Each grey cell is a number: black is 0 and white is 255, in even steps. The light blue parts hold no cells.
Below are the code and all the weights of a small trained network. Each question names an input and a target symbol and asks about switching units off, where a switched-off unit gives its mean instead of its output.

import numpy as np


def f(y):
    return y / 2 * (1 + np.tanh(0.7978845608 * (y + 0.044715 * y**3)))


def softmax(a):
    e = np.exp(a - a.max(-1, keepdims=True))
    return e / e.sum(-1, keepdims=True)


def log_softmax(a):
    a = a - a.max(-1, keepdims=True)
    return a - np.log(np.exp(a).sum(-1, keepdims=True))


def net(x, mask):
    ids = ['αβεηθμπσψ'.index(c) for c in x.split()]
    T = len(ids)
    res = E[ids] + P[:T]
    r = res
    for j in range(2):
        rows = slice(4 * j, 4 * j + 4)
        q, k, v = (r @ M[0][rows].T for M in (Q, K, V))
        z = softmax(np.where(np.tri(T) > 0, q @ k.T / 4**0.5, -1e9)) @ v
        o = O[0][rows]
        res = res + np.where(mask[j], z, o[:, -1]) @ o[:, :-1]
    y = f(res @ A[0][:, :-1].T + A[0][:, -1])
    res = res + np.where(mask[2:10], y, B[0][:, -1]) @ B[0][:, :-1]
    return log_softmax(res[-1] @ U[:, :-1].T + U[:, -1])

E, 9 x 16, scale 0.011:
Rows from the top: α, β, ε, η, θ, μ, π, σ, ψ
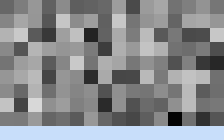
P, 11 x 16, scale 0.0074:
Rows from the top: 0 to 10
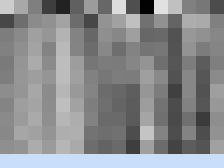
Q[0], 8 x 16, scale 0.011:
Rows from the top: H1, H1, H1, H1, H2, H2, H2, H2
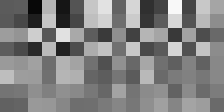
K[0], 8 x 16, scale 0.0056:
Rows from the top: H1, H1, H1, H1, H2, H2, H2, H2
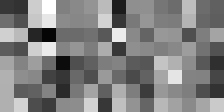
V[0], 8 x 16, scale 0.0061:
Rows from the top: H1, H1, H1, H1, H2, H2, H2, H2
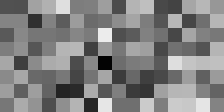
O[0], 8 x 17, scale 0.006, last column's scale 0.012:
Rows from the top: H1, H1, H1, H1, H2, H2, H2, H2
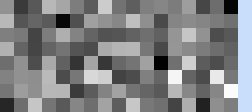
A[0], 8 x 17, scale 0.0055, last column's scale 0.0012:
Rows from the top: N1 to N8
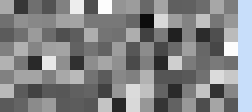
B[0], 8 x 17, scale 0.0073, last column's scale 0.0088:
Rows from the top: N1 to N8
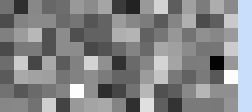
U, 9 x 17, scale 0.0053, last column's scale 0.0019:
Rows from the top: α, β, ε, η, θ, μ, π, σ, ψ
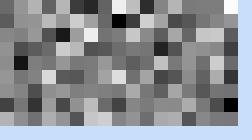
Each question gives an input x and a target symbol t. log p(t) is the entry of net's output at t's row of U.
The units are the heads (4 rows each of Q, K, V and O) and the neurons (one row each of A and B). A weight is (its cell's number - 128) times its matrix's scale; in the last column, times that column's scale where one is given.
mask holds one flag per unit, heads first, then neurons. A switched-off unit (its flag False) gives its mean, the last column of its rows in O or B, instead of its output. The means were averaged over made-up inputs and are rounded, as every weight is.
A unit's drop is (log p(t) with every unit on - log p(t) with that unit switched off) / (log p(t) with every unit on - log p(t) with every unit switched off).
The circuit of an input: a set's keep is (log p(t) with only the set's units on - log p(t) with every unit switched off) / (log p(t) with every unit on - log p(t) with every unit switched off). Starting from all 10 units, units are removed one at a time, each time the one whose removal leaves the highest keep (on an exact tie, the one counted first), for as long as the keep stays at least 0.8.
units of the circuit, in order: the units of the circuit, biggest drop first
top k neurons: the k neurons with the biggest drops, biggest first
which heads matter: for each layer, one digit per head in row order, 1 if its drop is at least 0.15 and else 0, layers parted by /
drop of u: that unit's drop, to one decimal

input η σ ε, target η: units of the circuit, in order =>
[H2, N7, H1]
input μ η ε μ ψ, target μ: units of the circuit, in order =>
[N8, H1, H2]
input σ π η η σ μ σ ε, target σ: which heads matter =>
11
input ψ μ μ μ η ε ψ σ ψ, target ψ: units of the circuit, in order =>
[H2, H1, N5]
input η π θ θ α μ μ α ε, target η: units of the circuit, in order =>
[H1, H2, N7]
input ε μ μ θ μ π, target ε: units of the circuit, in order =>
[H1, H2]
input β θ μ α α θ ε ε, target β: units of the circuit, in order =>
[N6, H1]
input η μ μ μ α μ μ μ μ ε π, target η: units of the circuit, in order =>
[H1, H2, N7]
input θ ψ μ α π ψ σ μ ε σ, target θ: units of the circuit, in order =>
[H2, H1, N1]
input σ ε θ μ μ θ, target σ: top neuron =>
[N5]
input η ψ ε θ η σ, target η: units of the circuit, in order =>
[H2, N7, H1]
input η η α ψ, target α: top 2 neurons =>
[N3, N8]
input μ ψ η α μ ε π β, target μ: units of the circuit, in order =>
[H1, H2, N8]
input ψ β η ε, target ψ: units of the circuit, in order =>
[H2, H1, N5]
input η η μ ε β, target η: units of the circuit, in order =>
[N7, H2, H1]
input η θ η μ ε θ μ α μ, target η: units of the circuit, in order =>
[H1, H2, N7]
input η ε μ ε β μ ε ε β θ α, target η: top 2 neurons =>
[N7, N6]
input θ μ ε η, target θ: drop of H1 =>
0.6
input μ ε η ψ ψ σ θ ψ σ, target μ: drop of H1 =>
0.8
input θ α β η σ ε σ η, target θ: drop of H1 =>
0.7
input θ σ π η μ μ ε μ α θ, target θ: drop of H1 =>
0.6
